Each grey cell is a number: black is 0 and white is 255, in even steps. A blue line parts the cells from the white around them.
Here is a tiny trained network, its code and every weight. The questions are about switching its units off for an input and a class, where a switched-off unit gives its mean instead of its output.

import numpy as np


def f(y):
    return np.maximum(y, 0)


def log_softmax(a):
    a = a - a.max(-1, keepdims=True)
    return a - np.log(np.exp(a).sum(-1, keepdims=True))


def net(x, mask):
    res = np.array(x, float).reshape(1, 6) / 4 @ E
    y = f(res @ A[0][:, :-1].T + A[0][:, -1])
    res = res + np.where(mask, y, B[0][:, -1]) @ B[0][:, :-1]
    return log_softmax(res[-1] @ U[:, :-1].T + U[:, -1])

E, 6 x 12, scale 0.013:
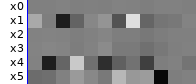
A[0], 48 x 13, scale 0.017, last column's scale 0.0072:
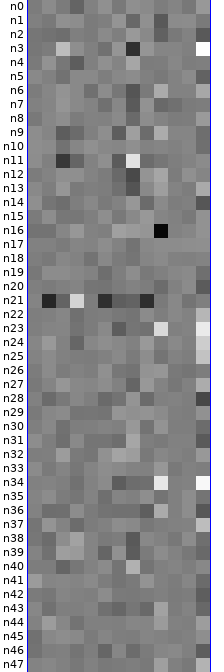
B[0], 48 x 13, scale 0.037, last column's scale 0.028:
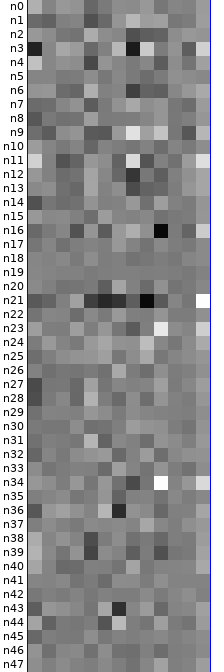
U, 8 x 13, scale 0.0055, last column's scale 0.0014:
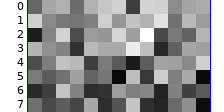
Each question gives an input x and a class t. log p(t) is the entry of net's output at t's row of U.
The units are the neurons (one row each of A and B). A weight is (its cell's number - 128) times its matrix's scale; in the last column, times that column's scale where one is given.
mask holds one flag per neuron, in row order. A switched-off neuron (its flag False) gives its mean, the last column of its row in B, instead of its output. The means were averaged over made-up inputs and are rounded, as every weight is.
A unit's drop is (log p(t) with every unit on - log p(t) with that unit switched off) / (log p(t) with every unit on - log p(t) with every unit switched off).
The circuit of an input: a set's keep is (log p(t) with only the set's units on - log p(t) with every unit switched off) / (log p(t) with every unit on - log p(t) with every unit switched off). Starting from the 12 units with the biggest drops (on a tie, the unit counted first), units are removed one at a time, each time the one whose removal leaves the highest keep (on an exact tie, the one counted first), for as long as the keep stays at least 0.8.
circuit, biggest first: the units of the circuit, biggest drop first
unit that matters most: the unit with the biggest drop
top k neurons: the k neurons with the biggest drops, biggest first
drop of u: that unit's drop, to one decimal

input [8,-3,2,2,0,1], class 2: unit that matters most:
n21
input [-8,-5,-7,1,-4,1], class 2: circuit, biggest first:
n34, n21
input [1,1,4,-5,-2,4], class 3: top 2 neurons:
n21, n3
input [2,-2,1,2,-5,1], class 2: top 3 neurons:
n34, n21, n23
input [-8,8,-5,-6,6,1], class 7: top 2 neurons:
n34, n23
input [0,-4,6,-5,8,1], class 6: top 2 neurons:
n34, n23
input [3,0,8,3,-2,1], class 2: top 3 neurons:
n21, n11, n34
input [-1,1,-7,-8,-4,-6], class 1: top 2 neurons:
n3, n21
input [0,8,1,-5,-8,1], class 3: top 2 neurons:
n34, n23
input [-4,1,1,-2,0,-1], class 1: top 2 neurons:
n21, n3
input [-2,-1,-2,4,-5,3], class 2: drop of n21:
0.2
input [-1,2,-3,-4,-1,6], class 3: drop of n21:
0.7
